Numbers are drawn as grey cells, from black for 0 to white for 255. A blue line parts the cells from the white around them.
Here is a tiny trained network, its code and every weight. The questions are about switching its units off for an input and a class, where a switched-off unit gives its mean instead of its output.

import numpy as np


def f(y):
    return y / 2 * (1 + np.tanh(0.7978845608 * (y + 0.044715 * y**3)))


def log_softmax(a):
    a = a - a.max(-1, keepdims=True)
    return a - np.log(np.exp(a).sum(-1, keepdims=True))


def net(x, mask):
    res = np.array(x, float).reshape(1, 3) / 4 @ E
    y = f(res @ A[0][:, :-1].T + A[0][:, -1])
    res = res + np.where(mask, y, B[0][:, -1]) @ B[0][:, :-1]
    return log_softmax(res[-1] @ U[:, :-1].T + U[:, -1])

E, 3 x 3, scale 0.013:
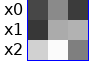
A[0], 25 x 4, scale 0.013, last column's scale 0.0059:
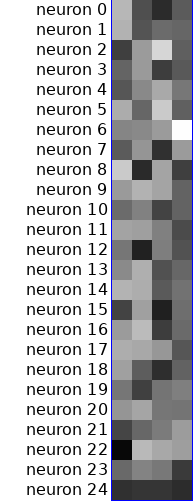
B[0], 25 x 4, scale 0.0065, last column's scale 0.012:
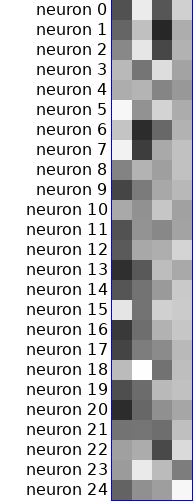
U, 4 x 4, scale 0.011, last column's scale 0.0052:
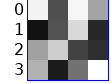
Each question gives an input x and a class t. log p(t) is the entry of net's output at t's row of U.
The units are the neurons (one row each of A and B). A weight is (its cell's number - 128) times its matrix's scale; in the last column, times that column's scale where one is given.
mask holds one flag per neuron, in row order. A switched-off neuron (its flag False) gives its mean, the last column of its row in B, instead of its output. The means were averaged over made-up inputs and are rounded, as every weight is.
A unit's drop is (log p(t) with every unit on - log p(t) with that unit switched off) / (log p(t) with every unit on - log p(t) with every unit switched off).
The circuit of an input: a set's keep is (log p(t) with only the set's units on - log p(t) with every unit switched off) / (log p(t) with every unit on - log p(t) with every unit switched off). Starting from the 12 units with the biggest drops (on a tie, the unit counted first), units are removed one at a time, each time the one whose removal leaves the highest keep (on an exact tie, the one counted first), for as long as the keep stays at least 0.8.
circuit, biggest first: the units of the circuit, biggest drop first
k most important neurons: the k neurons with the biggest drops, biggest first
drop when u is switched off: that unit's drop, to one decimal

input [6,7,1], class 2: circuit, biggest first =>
neuron 22
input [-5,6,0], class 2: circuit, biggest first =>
neuron 2; neuron 22
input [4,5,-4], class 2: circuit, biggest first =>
neuron 22; neuron 2
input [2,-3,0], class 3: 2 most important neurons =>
neuron 2; neuron 22
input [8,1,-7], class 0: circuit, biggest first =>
neuron 15; neuron 7
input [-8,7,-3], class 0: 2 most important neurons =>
neuron 5; neuron 0
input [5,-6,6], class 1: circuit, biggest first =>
neuron 16; neuron 13
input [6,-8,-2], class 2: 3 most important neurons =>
neuron 0; neuron 18; neuron 1
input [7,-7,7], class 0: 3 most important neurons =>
neuron 7; neuron 15; neuron 3
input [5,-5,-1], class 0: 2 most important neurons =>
neuron 7; neuron 15
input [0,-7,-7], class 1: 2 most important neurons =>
neuron 19; neuron 12
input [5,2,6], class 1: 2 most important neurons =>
neuron 16; neuron 13
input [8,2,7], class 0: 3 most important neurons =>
neuron 15; neuron 7; neuron 3
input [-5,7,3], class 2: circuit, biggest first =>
neuron 2
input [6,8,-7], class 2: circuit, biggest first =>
neuron 22; neuron 2
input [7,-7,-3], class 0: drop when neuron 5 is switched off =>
-0.1
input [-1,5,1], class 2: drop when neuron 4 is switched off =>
0.0
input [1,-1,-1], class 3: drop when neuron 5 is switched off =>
0.1
